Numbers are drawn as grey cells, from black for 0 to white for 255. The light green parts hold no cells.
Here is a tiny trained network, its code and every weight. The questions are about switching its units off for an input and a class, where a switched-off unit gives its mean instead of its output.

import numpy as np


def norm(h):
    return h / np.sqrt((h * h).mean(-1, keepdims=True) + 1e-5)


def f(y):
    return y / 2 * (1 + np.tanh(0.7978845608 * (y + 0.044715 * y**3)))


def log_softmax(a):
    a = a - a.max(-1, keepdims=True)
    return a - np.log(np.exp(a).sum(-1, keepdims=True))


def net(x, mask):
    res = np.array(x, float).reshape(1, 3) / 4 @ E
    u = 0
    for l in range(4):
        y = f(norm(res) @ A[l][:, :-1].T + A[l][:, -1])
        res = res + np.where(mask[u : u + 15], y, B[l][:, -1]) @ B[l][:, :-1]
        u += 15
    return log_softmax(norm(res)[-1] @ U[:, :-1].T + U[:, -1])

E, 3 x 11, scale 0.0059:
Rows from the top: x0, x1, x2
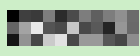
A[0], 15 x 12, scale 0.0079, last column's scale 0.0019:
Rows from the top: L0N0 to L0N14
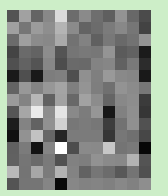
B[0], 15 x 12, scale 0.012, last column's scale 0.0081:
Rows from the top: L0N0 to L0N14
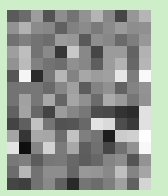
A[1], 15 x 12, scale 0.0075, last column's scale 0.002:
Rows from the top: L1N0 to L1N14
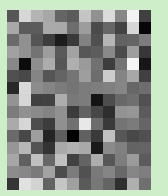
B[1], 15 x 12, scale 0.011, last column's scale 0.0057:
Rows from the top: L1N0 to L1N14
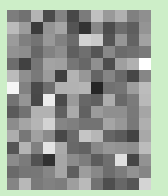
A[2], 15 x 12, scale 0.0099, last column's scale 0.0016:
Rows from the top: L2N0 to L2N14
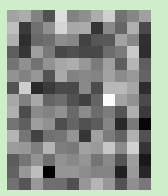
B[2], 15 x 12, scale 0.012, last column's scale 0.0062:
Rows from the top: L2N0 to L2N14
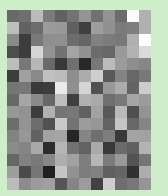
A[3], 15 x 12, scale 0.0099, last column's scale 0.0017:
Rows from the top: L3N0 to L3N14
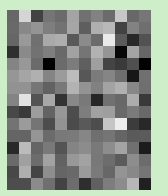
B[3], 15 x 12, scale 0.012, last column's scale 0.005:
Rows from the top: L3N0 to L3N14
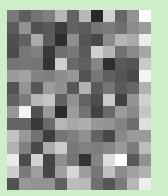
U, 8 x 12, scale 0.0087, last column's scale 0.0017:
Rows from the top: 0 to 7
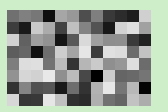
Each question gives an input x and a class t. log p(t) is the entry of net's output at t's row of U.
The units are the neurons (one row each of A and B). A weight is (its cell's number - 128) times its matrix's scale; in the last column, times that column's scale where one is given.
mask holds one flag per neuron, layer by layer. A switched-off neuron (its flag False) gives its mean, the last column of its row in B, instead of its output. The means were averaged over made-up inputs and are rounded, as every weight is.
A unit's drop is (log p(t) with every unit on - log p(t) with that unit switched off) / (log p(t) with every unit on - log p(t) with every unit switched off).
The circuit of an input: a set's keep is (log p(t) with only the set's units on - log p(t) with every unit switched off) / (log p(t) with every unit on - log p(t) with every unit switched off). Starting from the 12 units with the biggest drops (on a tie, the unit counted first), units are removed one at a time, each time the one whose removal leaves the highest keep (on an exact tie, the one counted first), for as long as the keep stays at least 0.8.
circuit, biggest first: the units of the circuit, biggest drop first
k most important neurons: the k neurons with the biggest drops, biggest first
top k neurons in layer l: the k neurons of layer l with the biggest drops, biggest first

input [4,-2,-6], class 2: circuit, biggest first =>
(L1N10; L0N10)
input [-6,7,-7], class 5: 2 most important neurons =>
(L0N9; L0N11)
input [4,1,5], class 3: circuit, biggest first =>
(L0N5)
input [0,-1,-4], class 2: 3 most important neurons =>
(L0N10; L0N11; L0N5)
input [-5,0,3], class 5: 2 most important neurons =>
(L0N8; L0N13)
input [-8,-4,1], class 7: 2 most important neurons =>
(L0N5; L0N11)
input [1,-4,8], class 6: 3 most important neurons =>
(L0N9; L0N10; L0N5)
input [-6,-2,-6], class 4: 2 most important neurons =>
(L0N11; L0N8)
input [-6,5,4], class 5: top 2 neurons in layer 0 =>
(L0N8; L0N13)
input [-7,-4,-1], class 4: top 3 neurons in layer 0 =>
(L0N10; L0N13; L0N8)
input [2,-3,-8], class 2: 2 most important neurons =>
(L0N10; L0N11)
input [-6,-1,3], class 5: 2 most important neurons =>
(L0N8; L0N9)
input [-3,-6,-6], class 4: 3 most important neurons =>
(L0N11; L0N10; L0N14)
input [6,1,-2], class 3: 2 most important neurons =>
(L0N5; L0N11)
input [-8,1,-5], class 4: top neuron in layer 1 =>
(L1N0)
